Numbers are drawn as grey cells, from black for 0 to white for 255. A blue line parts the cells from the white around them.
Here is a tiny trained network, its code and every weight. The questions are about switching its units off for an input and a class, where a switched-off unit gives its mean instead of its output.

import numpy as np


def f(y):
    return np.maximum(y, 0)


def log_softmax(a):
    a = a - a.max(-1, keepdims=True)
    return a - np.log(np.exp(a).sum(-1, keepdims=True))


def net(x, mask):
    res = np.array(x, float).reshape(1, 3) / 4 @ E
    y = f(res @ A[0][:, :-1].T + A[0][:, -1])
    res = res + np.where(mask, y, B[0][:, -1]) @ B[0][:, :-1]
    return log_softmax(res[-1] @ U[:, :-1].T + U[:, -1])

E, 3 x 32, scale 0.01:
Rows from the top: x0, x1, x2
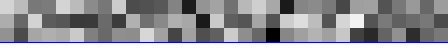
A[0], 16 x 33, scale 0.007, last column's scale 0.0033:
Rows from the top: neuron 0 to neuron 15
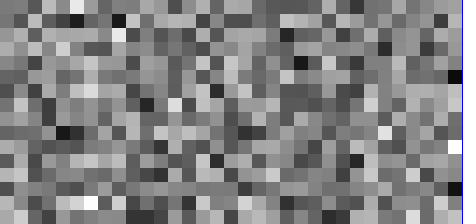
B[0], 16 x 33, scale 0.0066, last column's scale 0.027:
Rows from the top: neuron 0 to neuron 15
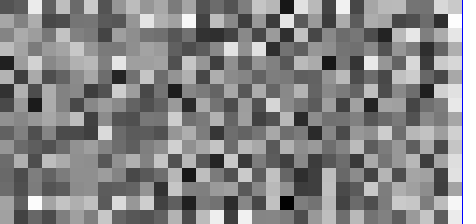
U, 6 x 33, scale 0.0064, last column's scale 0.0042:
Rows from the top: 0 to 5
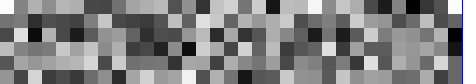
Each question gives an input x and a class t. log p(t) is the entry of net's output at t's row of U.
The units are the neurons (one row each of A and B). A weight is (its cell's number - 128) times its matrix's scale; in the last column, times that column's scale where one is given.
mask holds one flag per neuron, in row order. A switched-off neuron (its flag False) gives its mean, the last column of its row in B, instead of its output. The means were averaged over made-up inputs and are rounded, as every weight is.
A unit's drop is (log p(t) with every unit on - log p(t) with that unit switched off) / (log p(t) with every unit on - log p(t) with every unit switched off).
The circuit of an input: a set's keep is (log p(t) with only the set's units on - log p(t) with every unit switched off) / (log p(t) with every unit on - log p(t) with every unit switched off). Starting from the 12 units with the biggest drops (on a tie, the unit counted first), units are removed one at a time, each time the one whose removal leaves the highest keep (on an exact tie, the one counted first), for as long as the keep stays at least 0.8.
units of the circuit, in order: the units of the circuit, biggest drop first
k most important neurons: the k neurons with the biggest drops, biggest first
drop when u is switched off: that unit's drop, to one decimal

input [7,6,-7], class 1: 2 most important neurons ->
(neuron 14; neuron 10)
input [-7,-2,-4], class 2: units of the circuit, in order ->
(neuron 9)
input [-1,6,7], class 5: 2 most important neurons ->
(neuron 1; neuron 6)
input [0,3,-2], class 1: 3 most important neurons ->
(neuron 0; neuron 4; neuron 11)
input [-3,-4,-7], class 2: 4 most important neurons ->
(neuron 6; neuron 11; neuron 14; neuron 9)
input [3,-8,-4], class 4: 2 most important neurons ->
(neuron 4; neuron 11)
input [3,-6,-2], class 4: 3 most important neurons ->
(neuron 4; neuron 11; neuron 6)
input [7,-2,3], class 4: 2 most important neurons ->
(neuron 4; neuron 0)
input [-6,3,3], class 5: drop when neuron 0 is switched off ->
0.0
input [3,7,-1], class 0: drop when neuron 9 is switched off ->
0.2
